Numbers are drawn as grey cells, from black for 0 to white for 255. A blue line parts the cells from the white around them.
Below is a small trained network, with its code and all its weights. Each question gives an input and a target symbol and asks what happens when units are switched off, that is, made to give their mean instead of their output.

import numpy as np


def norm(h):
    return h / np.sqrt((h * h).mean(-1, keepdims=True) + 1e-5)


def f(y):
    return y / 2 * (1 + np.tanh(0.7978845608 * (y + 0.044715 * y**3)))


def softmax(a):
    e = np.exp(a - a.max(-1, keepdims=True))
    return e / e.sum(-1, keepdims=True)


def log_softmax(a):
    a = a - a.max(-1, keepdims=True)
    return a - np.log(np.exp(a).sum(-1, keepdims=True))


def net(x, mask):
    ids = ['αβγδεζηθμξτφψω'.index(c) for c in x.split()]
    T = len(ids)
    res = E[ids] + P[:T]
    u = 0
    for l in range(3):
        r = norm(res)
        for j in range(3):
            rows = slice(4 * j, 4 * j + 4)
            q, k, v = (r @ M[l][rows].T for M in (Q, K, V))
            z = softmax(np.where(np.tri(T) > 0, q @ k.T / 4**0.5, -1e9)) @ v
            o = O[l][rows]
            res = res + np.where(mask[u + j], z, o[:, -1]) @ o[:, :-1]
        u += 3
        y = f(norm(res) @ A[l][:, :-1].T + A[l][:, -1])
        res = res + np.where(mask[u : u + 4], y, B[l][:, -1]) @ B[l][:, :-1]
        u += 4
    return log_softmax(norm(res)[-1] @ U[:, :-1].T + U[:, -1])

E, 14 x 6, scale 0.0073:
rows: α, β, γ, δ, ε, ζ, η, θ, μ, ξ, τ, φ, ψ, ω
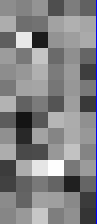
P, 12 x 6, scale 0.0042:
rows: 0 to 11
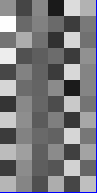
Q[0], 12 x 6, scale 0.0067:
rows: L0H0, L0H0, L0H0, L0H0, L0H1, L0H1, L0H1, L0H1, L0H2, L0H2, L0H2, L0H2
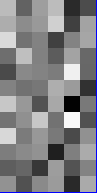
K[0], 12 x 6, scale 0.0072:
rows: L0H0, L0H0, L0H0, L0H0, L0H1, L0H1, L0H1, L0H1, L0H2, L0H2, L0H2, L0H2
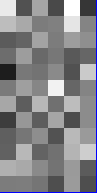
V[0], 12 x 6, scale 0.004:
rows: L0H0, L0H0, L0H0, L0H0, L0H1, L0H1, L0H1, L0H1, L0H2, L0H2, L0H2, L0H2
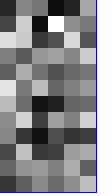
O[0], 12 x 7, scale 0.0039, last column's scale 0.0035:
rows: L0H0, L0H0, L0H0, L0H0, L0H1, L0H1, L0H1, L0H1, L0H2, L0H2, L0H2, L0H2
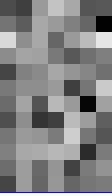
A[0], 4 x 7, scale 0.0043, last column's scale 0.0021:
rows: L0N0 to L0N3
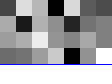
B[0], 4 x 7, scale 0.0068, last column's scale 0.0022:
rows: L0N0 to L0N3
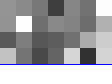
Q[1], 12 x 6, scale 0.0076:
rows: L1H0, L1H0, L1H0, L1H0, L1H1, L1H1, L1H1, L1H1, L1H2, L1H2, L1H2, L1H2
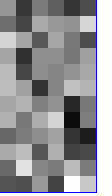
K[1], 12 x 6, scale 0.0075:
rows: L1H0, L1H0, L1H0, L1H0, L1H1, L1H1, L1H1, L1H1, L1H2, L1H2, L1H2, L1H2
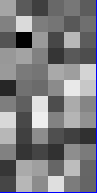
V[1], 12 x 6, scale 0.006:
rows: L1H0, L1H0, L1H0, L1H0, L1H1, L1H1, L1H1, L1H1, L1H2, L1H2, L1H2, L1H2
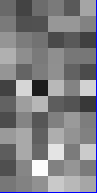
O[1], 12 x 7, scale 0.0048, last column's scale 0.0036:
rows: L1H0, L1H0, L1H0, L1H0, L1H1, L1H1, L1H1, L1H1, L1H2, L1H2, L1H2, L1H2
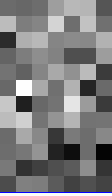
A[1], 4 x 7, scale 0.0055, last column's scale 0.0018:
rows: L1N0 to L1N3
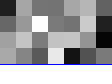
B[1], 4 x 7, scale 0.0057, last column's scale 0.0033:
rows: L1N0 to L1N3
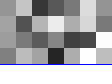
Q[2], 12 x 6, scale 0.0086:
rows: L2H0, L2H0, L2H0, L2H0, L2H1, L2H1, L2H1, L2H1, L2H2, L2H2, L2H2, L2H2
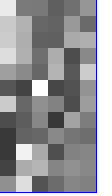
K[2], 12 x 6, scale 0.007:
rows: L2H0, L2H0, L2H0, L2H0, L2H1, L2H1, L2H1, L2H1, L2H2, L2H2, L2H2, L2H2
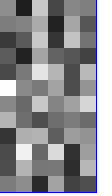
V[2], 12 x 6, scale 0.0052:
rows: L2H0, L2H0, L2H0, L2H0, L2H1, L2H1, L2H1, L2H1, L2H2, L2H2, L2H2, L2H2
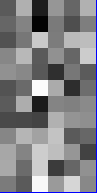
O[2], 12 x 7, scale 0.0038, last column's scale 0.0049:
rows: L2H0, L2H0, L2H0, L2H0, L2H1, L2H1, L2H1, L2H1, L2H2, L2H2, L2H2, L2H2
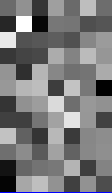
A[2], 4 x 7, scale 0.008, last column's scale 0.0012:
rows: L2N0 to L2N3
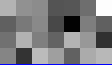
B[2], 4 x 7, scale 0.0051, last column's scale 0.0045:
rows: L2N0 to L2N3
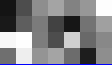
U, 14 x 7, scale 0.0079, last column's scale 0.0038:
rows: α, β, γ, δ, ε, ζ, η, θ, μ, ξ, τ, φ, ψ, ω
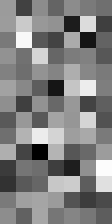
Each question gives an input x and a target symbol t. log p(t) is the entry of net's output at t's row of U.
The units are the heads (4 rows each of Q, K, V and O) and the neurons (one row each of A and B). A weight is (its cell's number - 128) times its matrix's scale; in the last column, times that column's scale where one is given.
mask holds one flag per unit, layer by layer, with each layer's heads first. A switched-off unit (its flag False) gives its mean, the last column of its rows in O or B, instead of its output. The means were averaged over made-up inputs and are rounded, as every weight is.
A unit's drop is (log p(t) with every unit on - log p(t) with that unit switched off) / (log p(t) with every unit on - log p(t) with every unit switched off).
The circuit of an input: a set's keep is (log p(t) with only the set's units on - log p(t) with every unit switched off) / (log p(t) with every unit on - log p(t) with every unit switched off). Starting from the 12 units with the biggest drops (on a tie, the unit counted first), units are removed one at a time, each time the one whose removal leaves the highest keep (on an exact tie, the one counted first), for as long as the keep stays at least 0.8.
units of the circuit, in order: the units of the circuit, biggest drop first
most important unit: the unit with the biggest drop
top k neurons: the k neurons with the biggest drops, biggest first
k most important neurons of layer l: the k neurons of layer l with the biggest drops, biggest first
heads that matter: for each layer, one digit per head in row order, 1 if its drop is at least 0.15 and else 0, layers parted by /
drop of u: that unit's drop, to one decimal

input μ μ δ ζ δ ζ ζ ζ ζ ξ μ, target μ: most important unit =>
L0N3
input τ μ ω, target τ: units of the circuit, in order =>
[L0H1; L1H2]
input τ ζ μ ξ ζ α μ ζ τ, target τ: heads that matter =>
000 / 001 / 000
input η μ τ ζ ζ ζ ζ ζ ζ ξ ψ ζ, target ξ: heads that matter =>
010 / 000 / 000
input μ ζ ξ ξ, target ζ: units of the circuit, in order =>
[L1N3; L1H1; L2H1; L0N3]
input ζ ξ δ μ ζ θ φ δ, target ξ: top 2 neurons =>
[L0N3; L0N1]
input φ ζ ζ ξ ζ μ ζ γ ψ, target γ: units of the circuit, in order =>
[L1H1; L0H1]
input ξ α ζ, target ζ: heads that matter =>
100 / 010 / 000
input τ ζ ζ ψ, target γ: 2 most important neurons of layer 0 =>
[L0N1; L0N0]
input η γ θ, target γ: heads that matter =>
010 / 011 / 000
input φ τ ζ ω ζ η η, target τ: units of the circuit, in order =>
[L0H1; L1H2]
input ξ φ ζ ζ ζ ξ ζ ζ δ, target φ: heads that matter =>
100 / 000 / 100
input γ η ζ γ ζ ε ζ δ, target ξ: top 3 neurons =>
[L0N0; L0N3; L0N1]
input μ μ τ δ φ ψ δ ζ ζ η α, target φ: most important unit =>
L0H0
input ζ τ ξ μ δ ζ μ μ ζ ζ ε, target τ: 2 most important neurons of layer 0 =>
[L0N1; L0N0]
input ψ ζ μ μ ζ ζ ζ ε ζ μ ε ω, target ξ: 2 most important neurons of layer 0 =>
[L0N3; L0N2]
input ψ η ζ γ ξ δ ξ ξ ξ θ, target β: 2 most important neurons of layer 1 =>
[L1N3; L1N1]
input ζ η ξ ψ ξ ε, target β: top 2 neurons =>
[L1N3; L0N2]
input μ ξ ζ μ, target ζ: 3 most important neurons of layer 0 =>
[L0N1; L0N0; L0N3]
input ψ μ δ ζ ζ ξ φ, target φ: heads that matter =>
000 / 010 / 000
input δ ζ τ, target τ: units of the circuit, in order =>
[L1H2]
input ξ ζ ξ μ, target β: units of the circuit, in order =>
[L0N1; L1H1]
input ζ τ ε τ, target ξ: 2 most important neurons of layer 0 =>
[L0N3; L0N2]
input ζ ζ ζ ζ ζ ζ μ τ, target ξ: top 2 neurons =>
[L0N3; L1N2]
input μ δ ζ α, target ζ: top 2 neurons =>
[L1N3; L0N0]
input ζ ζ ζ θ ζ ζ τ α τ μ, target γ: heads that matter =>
000 / 010 / 000
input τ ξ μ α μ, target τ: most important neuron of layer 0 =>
[L0N0]
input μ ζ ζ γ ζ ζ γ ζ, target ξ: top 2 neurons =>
[L0N3; L0N0]
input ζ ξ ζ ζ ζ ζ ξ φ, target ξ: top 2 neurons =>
[L0N3; L1N0]
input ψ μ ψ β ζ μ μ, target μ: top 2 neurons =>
[L1N1; L2N3]
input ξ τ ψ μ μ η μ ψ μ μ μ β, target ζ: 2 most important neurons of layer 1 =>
[L1N3; L1N1]
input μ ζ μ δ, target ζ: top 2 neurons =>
[L1N3; L0N3]
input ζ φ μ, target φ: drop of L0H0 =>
0.3
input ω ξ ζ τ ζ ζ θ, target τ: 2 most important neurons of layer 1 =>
[L1N0; L1N3]
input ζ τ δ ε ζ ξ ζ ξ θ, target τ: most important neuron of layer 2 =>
[L2N1]
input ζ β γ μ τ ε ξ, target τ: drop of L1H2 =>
1.0
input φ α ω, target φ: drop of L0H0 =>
0.3
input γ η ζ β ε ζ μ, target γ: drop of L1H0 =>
0.1
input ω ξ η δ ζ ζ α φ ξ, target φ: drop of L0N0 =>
0.0
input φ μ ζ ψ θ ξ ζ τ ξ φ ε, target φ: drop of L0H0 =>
1.2
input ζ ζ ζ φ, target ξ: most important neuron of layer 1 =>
[L1N0]
